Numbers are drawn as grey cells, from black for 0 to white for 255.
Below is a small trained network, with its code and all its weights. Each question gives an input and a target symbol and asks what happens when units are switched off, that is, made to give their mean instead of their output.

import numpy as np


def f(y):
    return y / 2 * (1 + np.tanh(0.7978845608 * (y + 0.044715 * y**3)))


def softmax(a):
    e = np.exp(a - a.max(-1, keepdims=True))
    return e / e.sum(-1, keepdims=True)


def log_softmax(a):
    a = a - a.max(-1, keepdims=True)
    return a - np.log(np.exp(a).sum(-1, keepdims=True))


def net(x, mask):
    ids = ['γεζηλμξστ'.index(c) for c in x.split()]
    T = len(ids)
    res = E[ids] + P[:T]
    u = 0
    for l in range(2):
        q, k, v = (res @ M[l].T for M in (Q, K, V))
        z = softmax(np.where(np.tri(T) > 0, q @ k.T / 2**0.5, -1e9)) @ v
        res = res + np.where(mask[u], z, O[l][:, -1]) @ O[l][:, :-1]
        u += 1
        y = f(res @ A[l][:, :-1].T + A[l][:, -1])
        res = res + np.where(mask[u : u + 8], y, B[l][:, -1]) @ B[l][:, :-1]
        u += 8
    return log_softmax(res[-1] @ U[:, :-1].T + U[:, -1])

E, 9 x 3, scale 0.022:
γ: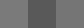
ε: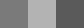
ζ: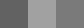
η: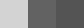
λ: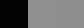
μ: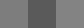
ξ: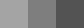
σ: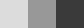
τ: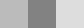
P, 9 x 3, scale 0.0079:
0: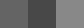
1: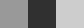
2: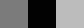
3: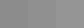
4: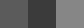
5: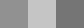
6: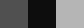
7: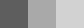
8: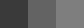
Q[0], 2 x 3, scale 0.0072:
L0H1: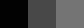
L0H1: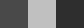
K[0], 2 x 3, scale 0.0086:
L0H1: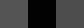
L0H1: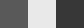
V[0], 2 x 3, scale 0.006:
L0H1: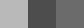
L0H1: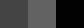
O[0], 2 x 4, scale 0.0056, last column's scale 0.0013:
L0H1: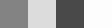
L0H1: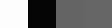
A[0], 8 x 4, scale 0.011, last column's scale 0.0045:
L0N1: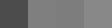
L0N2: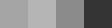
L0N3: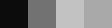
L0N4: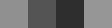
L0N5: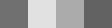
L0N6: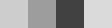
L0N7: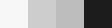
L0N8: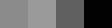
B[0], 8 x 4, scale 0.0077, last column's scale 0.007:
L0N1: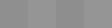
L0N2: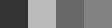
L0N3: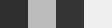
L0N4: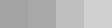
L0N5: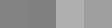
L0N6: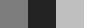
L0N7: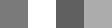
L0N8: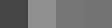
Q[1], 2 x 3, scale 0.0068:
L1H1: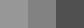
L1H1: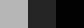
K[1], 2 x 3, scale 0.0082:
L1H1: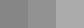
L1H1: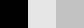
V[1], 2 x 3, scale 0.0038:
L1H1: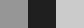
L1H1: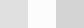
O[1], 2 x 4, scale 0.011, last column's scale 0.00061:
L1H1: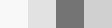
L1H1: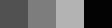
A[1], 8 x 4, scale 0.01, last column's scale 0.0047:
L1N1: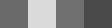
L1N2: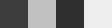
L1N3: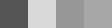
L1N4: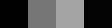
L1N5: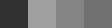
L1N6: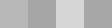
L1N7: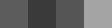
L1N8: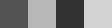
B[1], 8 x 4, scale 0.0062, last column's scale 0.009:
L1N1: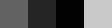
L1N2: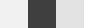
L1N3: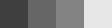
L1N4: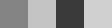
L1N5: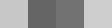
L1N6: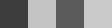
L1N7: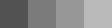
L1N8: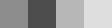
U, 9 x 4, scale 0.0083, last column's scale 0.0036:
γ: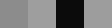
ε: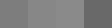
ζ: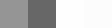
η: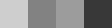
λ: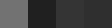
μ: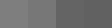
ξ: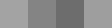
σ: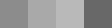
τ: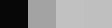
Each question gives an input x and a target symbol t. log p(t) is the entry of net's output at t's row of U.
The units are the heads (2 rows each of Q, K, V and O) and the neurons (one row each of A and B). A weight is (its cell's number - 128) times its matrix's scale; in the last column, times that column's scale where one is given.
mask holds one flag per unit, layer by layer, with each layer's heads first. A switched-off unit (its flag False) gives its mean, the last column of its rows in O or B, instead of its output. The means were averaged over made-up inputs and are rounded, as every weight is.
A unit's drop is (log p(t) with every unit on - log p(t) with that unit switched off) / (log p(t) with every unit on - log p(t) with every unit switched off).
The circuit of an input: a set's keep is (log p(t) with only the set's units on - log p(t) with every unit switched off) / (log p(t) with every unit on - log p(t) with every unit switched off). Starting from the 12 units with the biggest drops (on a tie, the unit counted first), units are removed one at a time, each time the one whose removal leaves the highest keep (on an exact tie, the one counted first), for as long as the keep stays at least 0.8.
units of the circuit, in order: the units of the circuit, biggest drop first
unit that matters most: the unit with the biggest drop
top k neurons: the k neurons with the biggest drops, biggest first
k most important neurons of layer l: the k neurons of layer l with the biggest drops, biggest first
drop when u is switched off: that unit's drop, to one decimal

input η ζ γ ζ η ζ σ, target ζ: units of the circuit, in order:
[L0N6; L1N1]
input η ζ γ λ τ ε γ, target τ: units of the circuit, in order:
[L1N1; L1N2]
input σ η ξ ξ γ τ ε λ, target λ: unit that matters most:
L1N1
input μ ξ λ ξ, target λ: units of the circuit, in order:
[L1H1; L0N3]
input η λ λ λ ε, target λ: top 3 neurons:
[L0N3; L0N7; L1N2]
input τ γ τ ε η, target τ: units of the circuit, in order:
[L0H1; L1H1; L1N2; L0N7]
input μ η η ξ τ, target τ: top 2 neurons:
[L1N3; L1N6]
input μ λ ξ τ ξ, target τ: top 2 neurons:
[L0N7; L1N2]
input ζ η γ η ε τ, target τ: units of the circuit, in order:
[L1N6; L0H1]
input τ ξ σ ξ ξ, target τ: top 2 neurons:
[L1N2; L0N7]
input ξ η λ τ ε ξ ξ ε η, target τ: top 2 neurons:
[L0N7; L1N2]
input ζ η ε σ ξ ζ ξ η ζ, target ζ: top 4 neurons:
[L1N2; L1N8; L1N6; L1N4]
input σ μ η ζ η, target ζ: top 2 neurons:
[L0N6; L1N1]
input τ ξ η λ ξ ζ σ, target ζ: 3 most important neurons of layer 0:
[L0N6; L0N4; L0N3]
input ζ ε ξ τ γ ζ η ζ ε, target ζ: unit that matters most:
L1N1
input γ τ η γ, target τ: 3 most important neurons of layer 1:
[L1N2; L1N1; L1N7]
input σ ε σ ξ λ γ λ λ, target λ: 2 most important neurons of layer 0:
[L0N3; L0N6]
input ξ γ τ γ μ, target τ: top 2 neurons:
[L0N7; L1N1]
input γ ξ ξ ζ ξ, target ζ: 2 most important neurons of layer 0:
[L0N6; L0N3]
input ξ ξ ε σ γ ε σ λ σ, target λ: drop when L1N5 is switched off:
-0.1
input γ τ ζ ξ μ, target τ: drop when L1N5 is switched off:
-0.1
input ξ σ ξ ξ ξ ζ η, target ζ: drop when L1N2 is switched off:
-0.3
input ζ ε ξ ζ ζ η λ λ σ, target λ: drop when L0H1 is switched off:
0.0
